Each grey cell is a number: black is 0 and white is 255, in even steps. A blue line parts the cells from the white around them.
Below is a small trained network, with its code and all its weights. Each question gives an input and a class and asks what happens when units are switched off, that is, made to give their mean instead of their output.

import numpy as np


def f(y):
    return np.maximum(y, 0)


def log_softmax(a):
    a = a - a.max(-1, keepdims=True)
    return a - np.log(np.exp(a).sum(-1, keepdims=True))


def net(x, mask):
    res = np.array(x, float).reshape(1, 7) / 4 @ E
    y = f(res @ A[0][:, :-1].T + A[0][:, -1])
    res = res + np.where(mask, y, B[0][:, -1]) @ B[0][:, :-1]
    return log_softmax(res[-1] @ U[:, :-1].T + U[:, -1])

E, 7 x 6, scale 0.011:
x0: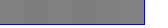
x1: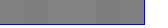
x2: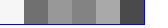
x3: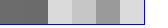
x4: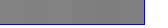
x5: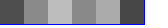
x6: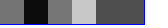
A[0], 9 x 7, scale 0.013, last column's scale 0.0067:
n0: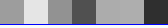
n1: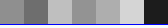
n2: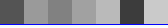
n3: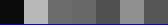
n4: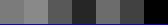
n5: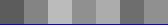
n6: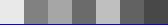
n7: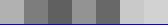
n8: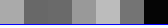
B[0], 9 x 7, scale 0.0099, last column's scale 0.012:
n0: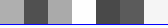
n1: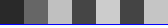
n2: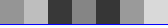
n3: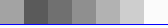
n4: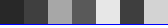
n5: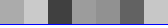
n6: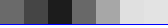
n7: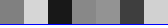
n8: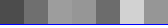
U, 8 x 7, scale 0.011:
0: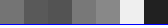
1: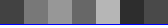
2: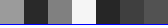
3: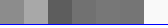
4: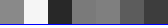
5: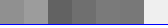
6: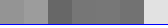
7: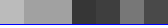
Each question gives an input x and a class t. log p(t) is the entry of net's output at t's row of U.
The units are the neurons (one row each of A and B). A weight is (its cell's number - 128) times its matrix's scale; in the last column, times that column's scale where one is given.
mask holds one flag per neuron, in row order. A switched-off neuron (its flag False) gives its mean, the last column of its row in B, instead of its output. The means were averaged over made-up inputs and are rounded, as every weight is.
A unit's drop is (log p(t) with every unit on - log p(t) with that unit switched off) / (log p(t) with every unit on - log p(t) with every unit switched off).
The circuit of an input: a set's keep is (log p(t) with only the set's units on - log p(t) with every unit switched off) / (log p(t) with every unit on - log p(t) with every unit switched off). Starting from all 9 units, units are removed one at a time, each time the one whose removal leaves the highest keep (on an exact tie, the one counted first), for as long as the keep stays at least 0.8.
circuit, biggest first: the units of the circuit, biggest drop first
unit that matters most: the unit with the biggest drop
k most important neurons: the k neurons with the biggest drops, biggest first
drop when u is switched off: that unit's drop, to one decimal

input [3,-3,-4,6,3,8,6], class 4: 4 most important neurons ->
n5, n0, n2, n4
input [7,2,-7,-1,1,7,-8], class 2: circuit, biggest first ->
n0
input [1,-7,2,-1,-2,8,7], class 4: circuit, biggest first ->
n0, n2
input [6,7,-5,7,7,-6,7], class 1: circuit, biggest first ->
n1, n0, n6
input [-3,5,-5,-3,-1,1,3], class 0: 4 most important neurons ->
n0, n3, n7, n5
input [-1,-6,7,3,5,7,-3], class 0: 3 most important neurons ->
n6, n7, n8
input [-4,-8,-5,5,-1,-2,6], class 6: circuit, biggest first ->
n0, n6
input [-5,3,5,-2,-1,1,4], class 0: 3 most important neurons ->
n0, n6, n7
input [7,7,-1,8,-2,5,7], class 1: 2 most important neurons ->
n1, n0
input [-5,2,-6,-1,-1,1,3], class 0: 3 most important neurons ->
n0, n3, n7
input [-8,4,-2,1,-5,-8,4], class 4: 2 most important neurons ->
n7, n0
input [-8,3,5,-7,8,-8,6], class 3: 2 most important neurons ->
n0, n1
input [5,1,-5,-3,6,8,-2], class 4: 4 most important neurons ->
n2, n5, n6, n0
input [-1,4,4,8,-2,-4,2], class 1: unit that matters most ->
n1
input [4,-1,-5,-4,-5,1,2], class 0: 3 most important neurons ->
n3, n0, n7
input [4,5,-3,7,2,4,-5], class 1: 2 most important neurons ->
n1, n6
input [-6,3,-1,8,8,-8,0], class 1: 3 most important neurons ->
n1, n2, n5
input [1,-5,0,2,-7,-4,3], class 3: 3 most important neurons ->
n0, n5, n2
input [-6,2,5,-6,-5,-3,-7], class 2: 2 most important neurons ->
n0, n1
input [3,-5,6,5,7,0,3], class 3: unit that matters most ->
n3
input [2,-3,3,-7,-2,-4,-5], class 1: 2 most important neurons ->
n4, n2
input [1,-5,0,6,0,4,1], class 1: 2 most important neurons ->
n1, n7
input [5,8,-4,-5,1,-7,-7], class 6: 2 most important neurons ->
n0, n7
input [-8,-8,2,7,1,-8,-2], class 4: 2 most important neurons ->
n7, n4
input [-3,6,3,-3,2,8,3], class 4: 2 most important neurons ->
n2, n0
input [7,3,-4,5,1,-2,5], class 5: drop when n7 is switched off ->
0.1
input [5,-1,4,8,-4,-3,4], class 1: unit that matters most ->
n1
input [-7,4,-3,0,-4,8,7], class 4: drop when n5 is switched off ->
0.3
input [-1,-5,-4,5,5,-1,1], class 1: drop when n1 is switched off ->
0.7
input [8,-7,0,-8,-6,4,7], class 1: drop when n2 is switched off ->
0.0
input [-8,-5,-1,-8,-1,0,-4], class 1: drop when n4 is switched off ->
0.9
